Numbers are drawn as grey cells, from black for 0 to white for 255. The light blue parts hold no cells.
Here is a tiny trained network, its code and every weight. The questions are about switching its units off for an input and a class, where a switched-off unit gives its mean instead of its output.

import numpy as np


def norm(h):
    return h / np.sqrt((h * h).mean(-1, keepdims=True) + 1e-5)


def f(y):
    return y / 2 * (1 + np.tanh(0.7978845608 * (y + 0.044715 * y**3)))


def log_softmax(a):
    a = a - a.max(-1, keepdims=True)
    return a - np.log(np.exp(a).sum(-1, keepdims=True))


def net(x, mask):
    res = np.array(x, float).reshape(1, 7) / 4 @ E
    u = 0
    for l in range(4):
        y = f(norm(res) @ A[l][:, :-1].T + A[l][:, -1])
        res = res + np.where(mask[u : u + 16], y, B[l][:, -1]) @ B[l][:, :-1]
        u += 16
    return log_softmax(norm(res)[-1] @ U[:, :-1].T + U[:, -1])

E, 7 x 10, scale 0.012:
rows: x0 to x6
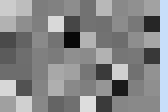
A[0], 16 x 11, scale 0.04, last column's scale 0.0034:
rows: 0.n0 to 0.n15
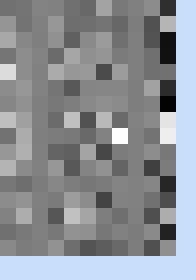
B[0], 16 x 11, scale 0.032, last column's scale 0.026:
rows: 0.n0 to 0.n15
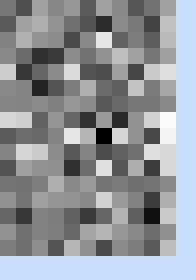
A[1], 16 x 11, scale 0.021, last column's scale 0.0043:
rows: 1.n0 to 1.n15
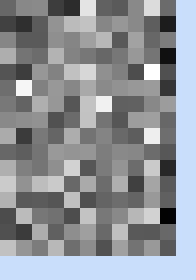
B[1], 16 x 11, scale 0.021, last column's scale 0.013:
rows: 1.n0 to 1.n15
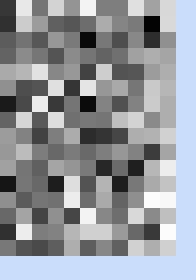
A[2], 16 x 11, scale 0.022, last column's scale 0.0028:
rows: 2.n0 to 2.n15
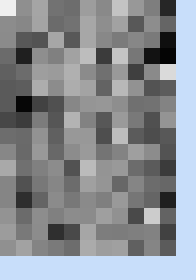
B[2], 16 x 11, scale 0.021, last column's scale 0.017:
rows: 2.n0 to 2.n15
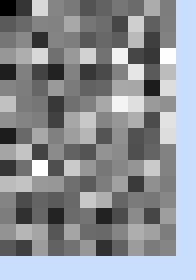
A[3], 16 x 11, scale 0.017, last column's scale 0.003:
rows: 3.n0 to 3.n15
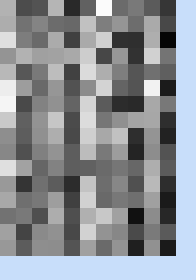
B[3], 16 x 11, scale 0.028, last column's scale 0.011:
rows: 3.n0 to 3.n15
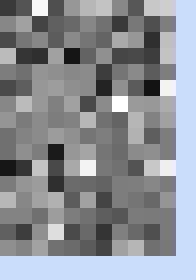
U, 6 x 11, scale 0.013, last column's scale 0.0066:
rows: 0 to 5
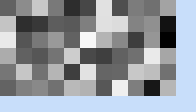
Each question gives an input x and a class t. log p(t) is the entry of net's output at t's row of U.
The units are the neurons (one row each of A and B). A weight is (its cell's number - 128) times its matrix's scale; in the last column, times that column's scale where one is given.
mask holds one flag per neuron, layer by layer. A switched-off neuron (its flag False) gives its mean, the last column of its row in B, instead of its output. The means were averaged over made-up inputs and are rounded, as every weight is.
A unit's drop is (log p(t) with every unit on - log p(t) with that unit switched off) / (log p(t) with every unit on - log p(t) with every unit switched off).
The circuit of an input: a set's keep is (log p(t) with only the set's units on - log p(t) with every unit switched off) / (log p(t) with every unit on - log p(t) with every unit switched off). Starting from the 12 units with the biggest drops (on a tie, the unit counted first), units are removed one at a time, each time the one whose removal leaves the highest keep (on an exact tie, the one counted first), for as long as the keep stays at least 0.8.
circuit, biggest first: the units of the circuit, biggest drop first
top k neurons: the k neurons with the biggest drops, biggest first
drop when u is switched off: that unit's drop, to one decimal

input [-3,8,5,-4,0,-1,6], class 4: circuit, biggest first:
0.n9
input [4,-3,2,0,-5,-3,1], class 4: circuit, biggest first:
0.n5, 0.n9, 0.n8
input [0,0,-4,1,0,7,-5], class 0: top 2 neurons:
0.n8, 0.n10
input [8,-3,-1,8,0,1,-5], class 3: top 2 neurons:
0.n7, 0.n10
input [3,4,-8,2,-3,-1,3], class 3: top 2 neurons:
0.n7, 0.n4
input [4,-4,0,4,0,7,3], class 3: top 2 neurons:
0.n7, 0.n12
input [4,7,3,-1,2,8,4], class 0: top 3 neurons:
0.n10, 0.n2, 0.n8
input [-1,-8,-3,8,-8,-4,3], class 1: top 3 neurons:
0.n8, 0.n13, 0.n7
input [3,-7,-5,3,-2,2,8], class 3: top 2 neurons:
0.n7, 0.n10
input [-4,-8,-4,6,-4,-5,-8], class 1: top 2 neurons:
0.n9, 0.n4
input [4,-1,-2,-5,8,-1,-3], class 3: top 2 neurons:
0.n4, 0.n13
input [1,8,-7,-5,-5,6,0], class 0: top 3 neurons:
0.n10, 0.n2, 0.n8
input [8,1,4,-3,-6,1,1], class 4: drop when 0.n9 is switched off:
0.1
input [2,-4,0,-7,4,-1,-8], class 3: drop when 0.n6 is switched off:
0.0
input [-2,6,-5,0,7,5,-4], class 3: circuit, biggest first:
0.n4
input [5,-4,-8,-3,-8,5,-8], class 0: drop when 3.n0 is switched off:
0.1
